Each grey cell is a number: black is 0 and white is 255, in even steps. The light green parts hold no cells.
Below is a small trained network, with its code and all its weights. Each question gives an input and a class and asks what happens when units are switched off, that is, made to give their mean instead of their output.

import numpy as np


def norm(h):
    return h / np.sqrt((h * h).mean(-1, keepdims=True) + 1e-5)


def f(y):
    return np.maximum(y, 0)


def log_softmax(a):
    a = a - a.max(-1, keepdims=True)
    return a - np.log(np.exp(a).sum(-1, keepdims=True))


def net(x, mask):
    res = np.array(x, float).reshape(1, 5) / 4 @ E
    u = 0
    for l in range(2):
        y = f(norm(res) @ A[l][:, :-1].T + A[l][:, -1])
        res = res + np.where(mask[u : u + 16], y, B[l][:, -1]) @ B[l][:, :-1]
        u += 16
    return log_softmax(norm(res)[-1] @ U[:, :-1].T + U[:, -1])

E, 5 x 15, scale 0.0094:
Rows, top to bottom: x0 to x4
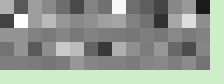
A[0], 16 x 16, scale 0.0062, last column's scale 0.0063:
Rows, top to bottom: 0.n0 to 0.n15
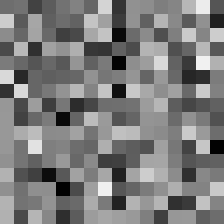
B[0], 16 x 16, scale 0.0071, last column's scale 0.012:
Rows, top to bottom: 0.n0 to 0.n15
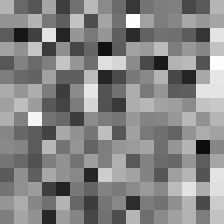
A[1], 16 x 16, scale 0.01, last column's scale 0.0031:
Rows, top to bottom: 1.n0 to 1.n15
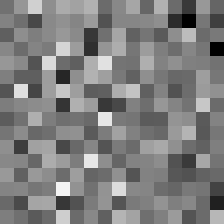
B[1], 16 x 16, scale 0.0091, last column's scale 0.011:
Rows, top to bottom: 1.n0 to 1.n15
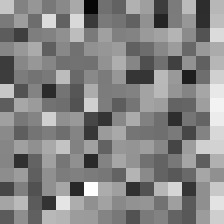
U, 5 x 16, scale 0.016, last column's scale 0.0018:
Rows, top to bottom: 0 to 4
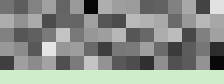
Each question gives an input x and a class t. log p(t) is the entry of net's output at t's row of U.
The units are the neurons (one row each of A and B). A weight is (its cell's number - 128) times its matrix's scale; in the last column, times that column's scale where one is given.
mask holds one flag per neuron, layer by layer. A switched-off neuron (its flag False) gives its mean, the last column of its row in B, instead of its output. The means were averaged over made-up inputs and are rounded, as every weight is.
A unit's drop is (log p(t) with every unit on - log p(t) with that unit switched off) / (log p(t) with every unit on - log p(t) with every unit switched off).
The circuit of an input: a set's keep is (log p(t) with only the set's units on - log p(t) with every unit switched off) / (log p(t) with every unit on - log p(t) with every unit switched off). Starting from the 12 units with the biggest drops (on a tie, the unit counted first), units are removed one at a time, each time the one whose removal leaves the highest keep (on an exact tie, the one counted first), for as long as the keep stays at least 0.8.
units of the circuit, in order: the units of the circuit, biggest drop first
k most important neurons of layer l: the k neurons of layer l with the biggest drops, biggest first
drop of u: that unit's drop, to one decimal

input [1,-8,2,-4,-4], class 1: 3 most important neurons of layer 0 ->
(0.n7; 0.n5; 0.n8)
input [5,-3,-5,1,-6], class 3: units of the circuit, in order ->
(0.n5)
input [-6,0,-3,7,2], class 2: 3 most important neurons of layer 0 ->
(0.n4; 0.n7; 0.n5)
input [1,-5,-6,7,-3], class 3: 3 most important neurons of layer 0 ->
(0.n5; 0.n7; 0.n15)
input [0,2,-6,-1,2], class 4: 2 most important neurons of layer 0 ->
(0.n4; 0.n12)
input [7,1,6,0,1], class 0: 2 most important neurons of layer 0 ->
(0.n6; 0.n15)
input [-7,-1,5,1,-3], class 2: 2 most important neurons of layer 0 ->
(0.n4; 0.n13)
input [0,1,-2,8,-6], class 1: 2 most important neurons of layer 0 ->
(0.n3; 0.n4)
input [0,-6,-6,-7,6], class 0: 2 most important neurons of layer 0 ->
(0.n12; 0.n6)
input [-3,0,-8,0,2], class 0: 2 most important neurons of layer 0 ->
(0.n4; 0.n0)
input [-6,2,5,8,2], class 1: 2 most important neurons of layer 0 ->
(0.n6; 0.n3)
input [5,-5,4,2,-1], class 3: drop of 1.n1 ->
0.1
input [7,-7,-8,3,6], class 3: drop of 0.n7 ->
0.0
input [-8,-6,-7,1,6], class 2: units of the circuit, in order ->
(0.n4)
